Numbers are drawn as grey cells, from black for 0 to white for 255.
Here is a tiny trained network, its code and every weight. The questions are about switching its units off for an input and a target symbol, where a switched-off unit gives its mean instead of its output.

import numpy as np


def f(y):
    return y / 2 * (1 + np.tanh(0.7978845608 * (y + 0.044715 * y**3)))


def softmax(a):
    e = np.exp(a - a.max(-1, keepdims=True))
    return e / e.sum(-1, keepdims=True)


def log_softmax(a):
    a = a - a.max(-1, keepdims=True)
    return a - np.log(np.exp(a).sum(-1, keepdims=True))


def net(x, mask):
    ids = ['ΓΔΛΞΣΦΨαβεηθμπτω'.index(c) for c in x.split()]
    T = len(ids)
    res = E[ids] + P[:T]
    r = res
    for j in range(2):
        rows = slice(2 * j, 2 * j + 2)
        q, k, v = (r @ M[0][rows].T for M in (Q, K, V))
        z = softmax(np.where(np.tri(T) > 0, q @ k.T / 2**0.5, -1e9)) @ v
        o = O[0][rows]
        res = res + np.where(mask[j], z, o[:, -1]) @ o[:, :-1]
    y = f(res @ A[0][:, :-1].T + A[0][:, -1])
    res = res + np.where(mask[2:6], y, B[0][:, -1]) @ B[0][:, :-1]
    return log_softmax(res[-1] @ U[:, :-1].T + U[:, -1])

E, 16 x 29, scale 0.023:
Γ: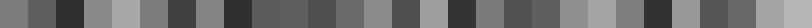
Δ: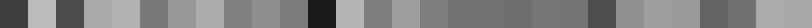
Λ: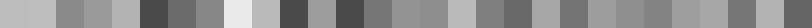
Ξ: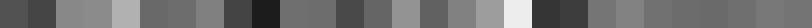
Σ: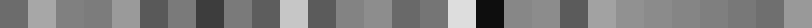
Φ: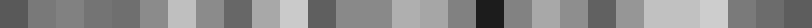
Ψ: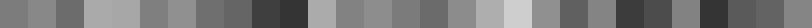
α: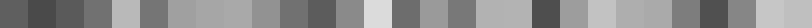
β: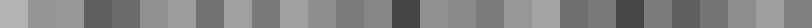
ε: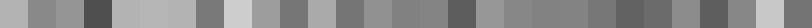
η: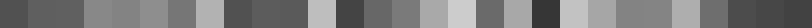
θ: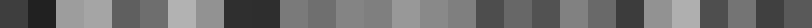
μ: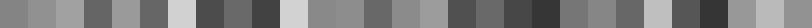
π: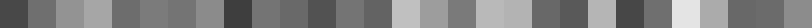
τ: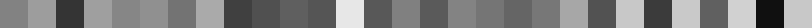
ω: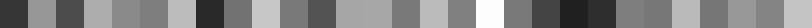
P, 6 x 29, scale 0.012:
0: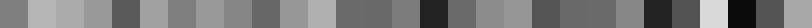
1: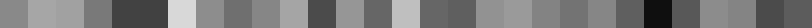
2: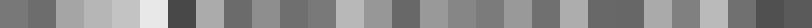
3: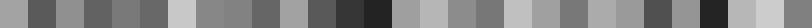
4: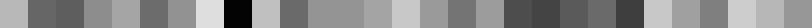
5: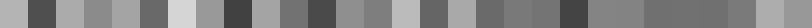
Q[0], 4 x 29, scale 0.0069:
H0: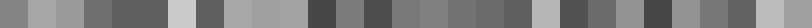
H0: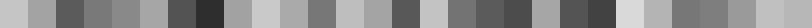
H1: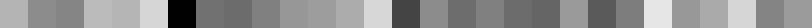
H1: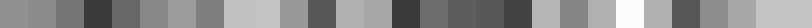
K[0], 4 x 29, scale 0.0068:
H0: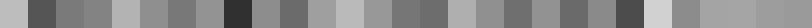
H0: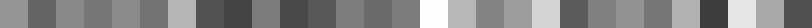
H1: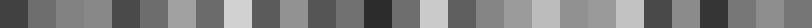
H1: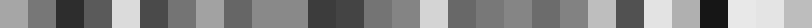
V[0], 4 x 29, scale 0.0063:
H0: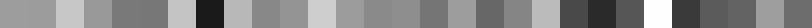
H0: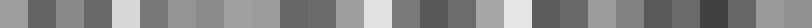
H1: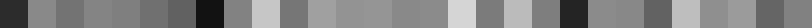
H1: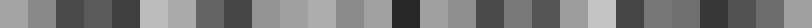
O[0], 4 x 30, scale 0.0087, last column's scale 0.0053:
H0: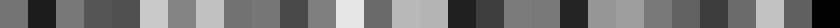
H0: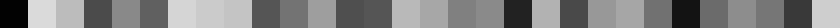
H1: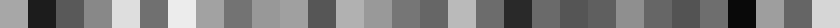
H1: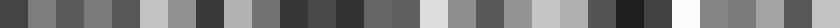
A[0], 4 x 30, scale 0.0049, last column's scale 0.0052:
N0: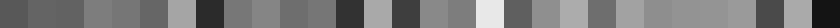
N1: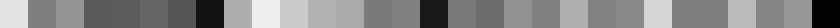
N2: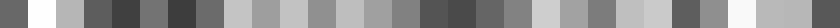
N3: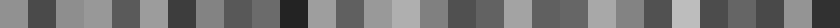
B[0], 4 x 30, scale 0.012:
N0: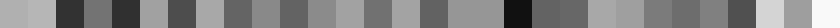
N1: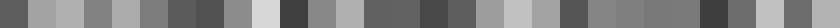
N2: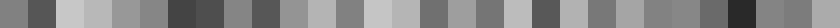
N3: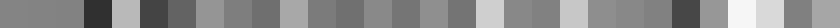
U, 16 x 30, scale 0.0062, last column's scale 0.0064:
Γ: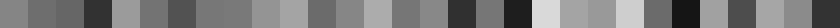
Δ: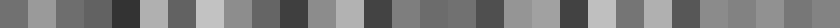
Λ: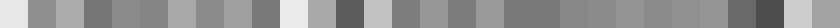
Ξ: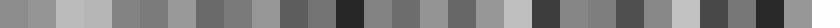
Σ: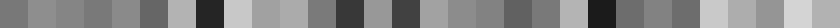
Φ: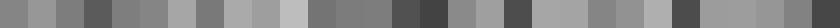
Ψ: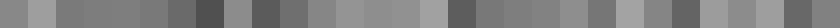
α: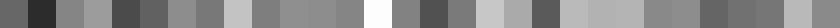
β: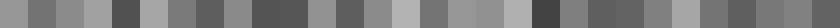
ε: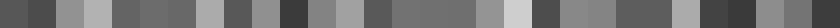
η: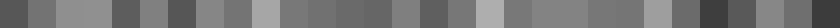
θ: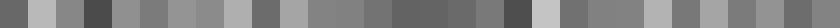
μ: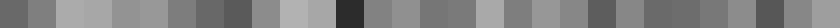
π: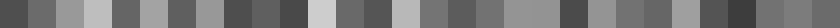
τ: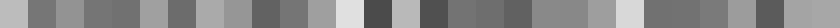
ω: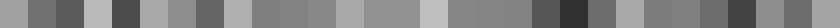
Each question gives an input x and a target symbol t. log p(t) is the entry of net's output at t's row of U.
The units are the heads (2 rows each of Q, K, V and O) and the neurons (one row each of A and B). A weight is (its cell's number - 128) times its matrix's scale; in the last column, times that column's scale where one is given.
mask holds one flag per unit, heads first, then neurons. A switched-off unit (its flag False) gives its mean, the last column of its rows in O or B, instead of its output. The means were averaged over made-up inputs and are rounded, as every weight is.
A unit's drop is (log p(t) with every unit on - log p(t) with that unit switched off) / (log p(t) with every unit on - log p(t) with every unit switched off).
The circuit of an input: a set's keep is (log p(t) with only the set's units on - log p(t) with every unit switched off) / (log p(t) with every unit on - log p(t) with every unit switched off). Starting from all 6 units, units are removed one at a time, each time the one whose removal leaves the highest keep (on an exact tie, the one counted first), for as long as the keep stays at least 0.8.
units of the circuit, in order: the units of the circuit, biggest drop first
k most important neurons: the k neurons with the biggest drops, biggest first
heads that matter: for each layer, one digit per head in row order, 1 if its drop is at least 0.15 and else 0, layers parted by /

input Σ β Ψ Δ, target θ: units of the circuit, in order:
(H0, N0)
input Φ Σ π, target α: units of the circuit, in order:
(H0, N3)
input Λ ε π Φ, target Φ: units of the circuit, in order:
(H0, N1, H1)
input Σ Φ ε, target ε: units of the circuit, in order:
(H0, N1)
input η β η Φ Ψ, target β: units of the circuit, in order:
(N0, H0, H1)
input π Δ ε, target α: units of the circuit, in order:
(H1, N2)
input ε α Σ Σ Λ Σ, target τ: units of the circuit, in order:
(H1)
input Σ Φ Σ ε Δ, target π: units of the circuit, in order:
(H1, H0, N2)
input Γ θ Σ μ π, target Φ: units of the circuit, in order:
(N0, H0)
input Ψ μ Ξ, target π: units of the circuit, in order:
(H0, N3)
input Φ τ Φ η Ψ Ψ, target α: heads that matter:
10
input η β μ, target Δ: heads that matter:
11
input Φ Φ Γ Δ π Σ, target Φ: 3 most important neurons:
(N1, N2, N0)
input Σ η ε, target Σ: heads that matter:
01
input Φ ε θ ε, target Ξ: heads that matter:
00
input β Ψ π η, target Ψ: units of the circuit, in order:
(N3, H0, H1)
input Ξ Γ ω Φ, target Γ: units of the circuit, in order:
(H1)
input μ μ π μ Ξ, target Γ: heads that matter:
10
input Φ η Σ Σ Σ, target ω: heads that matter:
11
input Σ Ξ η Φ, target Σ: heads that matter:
01
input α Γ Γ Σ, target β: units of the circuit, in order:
(H1, N2, N0, H0)
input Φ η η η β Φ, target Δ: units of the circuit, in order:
(H0)
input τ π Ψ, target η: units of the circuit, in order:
(N0, H0, N1, H1)
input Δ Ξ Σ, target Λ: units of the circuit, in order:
(H1, H0, N2, N1)
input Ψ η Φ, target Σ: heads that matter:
01
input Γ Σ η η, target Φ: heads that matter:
10
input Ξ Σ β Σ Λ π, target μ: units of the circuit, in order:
(H0, N0)
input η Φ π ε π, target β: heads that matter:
11
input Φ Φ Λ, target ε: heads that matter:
10
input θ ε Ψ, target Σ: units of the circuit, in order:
(N3, H0, H1)
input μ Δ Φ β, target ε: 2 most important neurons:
(N1, N0)
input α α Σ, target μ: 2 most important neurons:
(N2, N0)
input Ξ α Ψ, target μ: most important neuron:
(N0)
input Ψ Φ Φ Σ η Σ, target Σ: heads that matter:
01
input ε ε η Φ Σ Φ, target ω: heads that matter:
11
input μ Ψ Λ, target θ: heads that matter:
10
